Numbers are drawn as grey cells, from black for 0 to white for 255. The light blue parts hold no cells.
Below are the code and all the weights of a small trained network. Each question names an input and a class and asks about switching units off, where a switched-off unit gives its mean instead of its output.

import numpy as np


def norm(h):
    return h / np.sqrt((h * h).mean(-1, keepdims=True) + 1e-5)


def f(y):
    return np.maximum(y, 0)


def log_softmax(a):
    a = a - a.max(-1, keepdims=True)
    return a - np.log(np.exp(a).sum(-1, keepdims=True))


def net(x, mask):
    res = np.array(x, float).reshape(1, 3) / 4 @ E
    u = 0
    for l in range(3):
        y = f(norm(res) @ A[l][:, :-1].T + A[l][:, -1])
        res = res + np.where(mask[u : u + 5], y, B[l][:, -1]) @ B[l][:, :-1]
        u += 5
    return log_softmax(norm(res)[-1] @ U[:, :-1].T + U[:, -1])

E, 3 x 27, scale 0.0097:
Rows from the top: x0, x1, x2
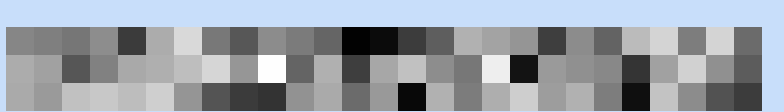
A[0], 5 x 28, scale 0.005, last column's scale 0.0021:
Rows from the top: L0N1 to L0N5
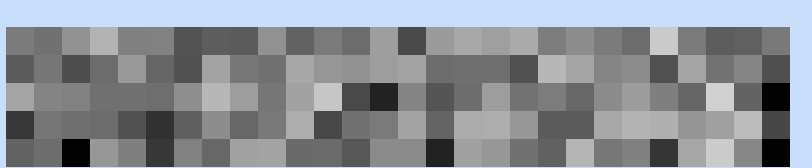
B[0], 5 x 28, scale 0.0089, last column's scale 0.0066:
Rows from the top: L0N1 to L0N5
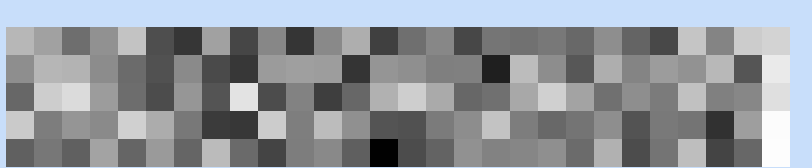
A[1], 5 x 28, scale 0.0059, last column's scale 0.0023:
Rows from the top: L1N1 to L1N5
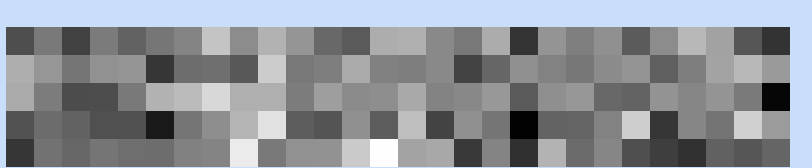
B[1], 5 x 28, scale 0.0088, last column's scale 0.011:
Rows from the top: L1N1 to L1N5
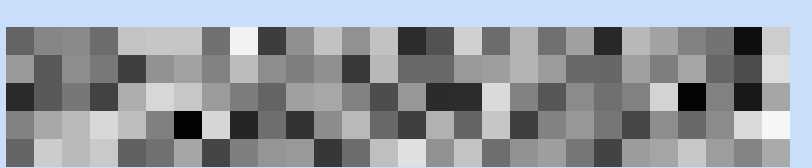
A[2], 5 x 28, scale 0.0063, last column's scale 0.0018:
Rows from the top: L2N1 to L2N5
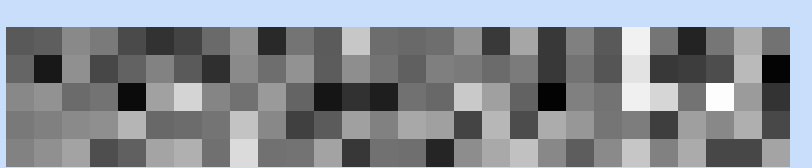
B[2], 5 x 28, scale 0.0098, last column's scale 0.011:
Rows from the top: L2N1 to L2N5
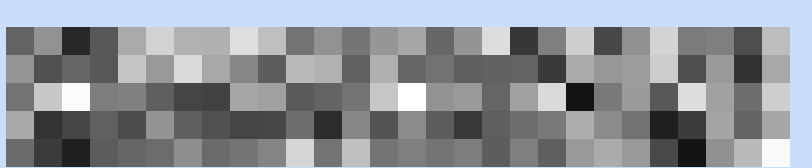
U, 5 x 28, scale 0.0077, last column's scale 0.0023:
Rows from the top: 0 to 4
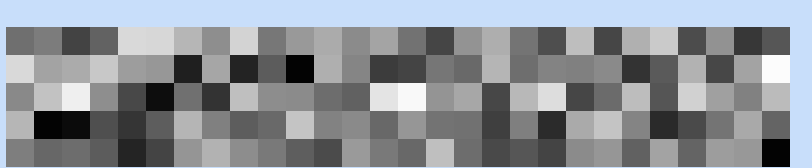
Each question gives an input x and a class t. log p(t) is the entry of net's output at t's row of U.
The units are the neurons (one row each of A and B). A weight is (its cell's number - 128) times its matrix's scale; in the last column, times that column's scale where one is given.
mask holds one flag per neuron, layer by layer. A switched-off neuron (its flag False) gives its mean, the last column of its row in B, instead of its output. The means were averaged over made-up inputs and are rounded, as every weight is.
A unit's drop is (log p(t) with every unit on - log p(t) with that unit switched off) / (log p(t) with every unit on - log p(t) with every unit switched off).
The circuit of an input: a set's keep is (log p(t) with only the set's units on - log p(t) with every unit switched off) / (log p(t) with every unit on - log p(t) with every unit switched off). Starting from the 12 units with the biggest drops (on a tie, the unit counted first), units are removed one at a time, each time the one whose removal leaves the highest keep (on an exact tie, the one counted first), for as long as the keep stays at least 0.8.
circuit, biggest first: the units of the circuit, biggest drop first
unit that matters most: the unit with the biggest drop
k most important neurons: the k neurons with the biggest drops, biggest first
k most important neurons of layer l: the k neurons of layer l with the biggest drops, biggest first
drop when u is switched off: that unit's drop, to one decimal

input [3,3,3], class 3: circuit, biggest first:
L1N4; L2N5
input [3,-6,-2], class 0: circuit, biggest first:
L2N1
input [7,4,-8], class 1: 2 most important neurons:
L1N4; L0N2
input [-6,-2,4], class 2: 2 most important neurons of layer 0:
L0N5; L0N4
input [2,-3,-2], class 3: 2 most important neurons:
L0N4; L1N4
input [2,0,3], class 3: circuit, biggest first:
L1N4; L2N5
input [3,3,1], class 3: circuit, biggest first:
L2N5; L1N4
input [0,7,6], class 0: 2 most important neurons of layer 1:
L1N4; L1N3
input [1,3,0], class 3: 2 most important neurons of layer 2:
L2N5; L2N1
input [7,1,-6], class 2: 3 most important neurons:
L2N3; L0N1; L0N5
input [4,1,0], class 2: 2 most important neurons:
L1N4; L2N3
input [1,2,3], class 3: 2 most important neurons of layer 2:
L2N3; L2N5
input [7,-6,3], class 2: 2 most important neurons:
L2N3; L1N1
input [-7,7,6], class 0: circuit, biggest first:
L1N4
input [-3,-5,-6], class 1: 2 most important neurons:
L1N4; L1N1
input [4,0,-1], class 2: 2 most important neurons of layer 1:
L1N4; L1N1
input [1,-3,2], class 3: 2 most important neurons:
L1N4; L1N2
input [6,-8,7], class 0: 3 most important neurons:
L2N1; L1N4; L0N5
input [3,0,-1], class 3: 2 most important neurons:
L1N4; L0N3
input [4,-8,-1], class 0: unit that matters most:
L2N1
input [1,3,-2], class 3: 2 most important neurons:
L2N5; L0N5
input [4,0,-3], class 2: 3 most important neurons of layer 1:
L1N4; L1N1; L1N2
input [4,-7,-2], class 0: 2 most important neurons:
L2N1; L2N2
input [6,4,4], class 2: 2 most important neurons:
L1N4; L2N3
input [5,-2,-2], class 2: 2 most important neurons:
L2N3; L1N4
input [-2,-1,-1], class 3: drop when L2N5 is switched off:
0.3
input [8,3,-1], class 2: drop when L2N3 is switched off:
0.8
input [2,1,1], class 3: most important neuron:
L1N4
